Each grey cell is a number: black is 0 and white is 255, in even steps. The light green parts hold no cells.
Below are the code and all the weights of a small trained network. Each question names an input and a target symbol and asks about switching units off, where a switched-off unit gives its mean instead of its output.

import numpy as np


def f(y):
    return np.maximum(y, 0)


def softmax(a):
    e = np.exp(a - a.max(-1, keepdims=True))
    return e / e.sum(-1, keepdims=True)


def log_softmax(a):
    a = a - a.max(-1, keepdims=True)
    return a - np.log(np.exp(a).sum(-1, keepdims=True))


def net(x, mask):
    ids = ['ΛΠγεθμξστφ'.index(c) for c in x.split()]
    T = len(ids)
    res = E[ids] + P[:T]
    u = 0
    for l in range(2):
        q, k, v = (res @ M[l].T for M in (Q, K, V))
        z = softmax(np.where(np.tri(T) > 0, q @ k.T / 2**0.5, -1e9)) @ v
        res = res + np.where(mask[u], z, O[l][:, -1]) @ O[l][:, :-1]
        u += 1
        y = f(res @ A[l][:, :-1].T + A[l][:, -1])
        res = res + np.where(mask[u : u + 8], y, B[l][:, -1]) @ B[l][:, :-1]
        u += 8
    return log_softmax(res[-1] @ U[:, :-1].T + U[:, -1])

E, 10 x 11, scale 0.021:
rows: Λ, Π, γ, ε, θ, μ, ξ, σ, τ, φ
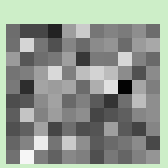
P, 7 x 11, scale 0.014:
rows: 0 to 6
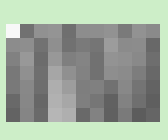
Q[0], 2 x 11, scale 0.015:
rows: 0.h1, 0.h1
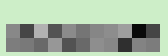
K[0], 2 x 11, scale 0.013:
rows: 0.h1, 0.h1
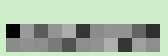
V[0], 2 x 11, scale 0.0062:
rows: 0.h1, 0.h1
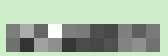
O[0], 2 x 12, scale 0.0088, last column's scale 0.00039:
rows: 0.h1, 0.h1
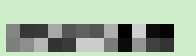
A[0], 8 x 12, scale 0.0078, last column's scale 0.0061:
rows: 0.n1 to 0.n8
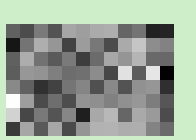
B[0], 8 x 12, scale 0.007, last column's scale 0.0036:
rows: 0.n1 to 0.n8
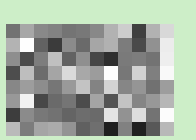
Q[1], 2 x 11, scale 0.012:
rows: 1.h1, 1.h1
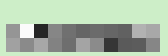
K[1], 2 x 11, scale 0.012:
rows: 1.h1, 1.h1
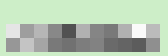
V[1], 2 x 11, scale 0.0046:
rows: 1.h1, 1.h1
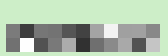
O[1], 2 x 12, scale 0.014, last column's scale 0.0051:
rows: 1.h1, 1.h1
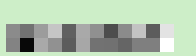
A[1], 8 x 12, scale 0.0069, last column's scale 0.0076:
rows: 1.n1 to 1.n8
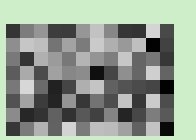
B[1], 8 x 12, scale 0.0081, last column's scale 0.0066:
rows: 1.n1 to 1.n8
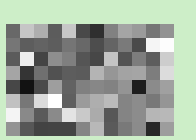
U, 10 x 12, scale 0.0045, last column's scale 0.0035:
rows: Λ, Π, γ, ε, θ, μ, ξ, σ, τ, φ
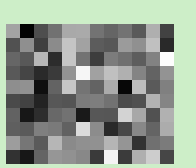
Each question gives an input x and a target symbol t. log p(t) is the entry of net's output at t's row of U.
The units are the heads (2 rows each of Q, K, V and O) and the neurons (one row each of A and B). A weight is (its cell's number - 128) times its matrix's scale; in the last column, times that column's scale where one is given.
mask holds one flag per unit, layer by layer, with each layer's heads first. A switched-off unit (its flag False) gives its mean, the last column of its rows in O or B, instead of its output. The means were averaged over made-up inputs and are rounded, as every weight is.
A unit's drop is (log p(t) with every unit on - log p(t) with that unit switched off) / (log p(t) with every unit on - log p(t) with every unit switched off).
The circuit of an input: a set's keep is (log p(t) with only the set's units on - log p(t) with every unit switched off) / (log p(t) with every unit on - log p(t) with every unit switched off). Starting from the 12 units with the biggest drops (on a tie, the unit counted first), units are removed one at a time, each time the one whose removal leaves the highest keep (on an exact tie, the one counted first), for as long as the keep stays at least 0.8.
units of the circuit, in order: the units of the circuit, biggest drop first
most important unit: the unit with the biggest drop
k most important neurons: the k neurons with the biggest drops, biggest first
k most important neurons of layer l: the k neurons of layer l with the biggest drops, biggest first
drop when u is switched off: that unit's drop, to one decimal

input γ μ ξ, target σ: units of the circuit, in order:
[1.h1, 0.n6, 0.n7]
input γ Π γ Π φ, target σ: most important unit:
1.h1
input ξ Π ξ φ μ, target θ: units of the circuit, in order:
[0.h1, 1.h1, 0.n2]
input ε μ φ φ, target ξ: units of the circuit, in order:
[0.h1, 1.n4, 0.n3]
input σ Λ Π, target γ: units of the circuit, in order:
[0.h1, 1.h1, 1.n1]
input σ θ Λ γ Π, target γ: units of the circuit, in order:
[0.h1, 1.n1, 1.h1]
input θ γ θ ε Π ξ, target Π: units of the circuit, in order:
[1.h1, 0.h1, 0.n4]
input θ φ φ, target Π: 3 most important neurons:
[0.n4, 0.n7, 1.n2]
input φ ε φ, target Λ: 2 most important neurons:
[1.n7, 0.n6]
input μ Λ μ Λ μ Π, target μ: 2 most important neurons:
[1.n5, 1.n2]
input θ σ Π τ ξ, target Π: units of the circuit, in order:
[1.h1, 0.h1, 0.n4, 0.n7]
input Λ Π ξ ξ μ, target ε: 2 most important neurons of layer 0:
[0.n4, 0.n2]
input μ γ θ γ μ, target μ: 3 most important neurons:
[1.n5, 0.n2, 1.n2]
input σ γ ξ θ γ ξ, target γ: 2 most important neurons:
[1.n1, 0.n2]
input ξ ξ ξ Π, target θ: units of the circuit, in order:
[0.h1, 1.h1]
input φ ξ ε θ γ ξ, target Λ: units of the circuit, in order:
[1.h1, 1.n7, 0.n6]
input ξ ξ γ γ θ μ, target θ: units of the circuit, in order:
[0.h1, 0.n2, 1.h1]
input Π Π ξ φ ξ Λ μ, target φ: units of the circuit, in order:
[0.h1, 1.h1, 0.n4]
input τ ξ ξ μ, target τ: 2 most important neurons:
[0.n2, 1.n6]
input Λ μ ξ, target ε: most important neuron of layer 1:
[1.n8]
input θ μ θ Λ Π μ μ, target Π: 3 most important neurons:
[0.n4, 0.n7, 0.n2]
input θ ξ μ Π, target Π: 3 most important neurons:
[0.n4, 0.n7, 1.n2]
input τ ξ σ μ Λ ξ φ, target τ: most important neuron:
[1.n6]
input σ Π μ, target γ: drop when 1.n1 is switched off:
0.5
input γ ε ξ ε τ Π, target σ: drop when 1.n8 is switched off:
0.0
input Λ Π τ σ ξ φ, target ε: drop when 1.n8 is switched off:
0.4
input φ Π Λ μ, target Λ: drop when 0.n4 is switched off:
0.1
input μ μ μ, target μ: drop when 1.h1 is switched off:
0.5
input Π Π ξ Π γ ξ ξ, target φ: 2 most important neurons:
[0.n4, 0.n6]
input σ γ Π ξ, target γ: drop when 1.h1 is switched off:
0.7
